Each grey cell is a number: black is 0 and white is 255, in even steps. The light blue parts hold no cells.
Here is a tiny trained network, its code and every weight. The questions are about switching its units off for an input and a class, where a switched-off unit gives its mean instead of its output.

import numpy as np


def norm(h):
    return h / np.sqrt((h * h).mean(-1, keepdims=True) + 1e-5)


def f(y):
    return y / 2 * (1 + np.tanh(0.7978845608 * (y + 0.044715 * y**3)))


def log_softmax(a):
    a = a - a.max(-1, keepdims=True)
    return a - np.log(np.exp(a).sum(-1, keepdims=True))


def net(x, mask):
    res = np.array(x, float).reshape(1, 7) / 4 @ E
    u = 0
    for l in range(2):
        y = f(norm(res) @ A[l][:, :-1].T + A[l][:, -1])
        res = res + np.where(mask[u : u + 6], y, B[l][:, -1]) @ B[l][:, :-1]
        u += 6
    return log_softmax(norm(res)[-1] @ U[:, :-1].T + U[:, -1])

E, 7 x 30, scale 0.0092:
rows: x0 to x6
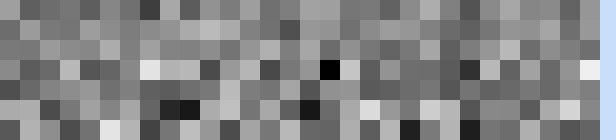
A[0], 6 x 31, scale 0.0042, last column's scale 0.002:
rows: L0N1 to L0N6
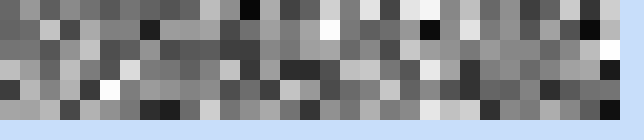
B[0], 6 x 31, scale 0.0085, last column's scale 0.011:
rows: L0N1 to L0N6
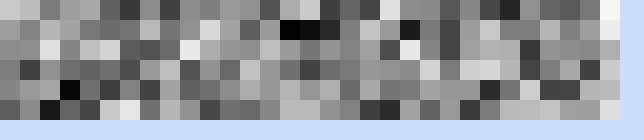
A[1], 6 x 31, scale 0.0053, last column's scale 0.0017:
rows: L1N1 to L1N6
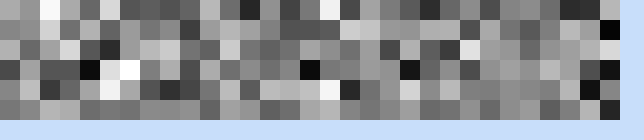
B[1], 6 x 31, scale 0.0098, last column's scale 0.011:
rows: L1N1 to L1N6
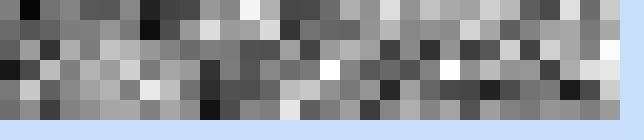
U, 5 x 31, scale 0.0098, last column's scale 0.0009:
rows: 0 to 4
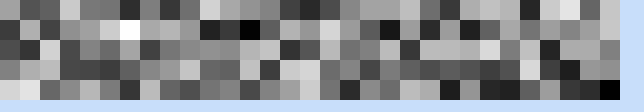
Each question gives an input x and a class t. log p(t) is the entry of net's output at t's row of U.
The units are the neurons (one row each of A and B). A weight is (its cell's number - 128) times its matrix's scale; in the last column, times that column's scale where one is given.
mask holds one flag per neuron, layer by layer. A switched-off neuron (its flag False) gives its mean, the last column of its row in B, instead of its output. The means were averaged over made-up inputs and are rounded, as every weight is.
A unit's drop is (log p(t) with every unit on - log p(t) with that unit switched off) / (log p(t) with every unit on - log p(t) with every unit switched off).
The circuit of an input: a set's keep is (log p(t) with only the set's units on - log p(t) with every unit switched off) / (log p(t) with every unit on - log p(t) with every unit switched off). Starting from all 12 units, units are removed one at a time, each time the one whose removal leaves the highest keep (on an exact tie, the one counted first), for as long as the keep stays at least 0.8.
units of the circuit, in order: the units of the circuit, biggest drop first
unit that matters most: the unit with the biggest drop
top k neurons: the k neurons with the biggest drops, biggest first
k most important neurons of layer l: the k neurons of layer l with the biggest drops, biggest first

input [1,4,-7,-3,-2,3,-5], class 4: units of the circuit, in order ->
(L0N1)
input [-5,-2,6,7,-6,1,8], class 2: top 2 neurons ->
(L0N1, L1N5)
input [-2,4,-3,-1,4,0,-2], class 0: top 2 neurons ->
(L1N5, L0N6)
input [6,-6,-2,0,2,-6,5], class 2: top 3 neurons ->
(L0N1, L0N2, L1N5)
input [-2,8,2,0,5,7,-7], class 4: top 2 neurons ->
(L0N2, L0N1)
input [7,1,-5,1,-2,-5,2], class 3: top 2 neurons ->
(L1N4, L0N5)
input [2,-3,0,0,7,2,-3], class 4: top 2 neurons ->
(L0N2, L0N1)
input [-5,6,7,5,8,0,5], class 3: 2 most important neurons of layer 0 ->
(L0N2, L0N5)
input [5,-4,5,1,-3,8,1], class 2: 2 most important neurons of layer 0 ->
(L0N4, L0N6)
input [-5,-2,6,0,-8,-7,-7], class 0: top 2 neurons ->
(L0N6, L1N4)
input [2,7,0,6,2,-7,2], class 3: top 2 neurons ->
(L0N5, L1N3)
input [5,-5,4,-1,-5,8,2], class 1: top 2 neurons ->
(L0N6, L0N2)
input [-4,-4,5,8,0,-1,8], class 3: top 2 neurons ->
(L0N5, L0N2)
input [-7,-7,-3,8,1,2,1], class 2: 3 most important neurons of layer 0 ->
(L0N3, L0N1, L0N5)
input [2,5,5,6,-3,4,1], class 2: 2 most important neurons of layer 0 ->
(L0N1, L0N3)
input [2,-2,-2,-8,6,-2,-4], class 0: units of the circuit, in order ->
(L0N2)
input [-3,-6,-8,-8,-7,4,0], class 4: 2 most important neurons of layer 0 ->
(L0N1, L0N6)
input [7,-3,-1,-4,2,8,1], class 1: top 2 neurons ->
(L0N6, L0N5)
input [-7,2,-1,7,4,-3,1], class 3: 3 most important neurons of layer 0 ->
(L0N5, L0N3, L0N6)
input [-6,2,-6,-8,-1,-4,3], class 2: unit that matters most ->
L0N2
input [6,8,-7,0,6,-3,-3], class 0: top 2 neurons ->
(L0N6, L1N1)
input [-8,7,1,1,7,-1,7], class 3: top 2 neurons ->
(L0N2, L0N5)
